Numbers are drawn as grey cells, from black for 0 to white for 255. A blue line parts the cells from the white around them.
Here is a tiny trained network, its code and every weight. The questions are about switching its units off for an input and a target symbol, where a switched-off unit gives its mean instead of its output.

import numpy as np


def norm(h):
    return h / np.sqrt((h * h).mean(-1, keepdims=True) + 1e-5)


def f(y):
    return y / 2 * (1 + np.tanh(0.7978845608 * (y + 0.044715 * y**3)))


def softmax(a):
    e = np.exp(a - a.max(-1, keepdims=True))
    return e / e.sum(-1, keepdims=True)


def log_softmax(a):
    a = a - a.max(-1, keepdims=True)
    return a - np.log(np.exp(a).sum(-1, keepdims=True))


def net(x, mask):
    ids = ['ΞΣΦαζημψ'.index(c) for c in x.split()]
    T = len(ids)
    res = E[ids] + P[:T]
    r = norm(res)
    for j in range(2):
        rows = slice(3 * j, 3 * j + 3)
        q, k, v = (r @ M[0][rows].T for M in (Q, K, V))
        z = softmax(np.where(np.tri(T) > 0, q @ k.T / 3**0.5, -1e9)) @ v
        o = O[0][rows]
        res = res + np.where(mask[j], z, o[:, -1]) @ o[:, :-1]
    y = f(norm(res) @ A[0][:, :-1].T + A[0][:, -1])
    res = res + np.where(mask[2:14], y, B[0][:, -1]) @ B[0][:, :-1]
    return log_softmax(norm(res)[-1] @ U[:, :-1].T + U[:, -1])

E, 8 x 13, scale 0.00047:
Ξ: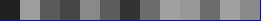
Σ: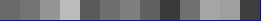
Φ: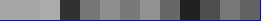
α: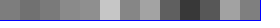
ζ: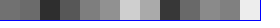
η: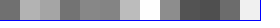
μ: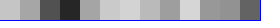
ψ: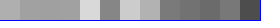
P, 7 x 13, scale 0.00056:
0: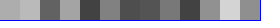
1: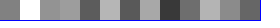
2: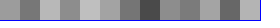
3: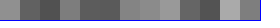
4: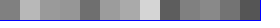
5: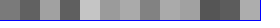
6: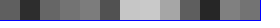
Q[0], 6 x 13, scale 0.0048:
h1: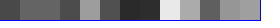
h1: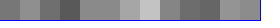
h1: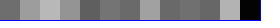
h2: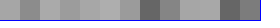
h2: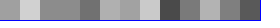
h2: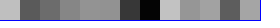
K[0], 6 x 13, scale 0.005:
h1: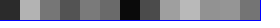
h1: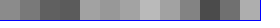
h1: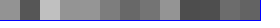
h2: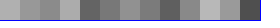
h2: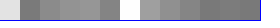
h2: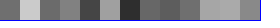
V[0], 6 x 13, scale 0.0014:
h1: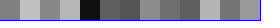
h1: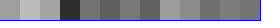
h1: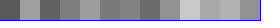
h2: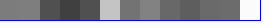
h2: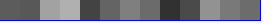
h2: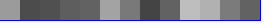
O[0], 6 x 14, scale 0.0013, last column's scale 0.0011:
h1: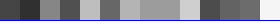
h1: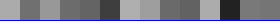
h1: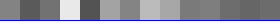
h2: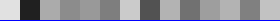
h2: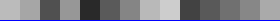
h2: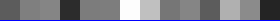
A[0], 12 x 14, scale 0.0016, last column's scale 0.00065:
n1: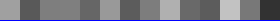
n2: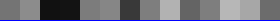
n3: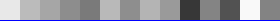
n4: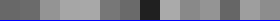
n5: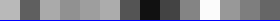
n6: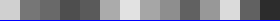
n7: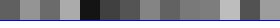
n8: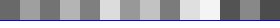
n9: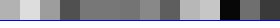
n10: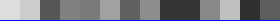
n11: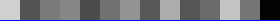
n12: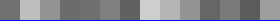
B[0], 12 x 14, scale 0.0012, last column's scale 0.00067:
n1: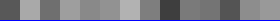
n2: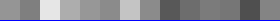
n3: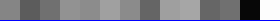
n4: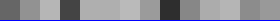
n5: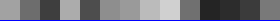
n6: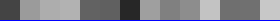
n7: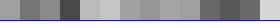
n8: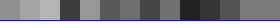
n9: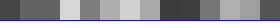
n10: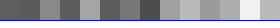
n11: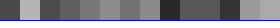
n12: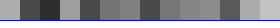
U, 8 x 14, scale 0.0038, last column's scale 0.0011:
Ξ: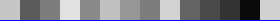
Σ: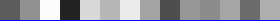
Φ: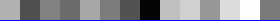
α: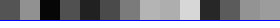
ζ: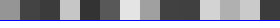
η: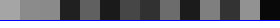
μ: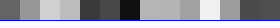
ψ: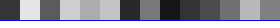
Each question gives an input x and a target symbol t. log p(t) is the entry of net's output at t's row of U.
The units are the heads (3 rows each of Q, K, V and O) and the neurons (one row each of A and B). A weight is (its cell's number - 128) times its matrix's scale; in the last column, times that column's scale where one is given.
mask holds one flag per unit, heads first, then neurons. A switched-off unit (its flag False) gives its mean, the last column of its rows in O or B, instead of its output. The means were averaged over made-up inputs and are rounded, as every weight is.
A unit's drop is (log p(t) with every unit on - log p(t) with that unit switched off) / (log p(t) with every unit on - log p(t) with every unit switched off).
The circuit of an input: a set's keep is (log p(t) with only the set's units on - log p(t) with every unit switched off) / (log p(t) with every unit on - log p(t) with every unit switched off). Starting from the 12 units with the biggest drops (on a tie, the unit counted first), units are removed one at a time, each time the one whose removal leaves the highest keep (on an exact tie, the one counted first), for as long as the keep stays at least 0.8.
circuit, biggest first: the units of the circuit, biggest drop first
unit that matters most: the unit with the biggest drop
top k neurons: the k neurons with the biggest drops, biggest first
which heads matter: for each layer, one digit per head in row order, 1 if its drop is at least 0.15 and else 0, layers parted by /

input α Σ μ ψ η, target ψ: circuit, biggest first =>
[h2 h1]
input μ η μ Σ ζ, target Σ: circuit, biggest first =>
[h2]
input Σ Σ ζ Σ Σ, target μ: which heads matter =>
01
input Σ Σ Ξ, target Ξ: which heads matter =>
10
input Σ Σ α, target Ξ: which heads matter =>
01
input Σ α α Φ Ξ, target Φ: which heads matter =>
00
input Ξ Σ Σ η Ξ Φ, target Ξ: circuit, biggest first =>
[n3 n10 n8]
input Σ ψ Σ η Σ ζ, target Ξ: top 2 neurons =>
[n3 n10]
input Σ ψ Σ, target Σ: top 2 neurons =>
[n4 n10]
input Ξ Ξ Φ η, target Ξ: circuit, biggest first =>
[n3 h2]
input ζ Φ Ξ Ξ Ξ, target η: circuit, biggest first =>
[n8 h1 h2 n12]
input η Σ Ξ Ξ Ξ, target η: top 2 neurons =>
[n8 n3]
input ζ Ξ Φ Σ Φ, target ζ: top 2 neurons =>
[n9 n10]
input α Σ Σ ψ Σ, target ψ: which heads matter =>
01
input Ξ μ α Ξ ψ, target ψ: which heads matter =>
01
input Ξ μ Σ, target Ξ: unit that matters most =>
n5
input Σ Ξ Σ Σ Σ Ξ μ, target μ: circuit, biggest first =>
[n6 h1]
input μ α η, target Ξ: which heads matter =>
10
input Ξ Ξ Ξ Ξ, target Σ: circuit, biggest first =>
[h2 n2]
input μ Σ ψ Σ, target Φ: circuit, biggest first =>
[n10 h1]
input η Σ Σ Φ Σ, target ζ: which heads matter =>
11
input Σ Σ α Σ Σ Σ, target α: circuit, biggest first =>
[h2]
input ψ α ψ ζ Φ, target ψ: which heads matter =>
01
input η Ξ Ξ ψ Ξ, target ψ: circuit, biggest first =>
[h2 n9]
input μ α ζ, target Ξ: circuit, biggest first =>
[n5 n3]
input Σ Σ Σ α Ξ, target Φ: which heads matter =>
10
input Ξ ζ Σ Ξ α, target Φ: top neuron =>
[n10]
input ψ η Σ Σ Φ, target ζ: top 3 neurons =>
[n9 n12 n10]
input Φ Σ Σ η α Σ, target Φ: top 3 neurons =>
[n5 n6 n2]
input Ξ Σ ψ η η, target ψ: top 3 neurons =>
[n9 n8 n5]
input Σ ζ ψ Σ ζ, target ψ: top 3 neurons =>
[n8 n4 n9]
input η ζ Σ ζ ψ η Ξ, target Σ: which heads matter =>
11
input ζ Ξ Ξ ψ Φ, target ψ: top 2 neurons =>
[n9 n10]
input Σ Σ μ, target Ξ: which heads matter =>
00
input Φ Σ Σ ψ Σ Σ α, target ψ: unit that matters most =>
h1
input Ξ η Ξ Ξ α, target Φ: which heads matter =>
10
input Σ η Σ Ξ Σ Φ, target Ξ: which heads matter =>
01
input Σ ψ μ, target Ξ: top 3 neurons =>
[n3 n9 n8]
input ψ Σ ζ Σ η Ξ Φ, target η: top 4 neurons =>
[n9 n11 n7 n4]
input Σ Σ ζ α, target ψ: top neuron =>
[n11]
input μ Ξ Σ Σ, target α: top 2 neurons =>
[n7 n4]
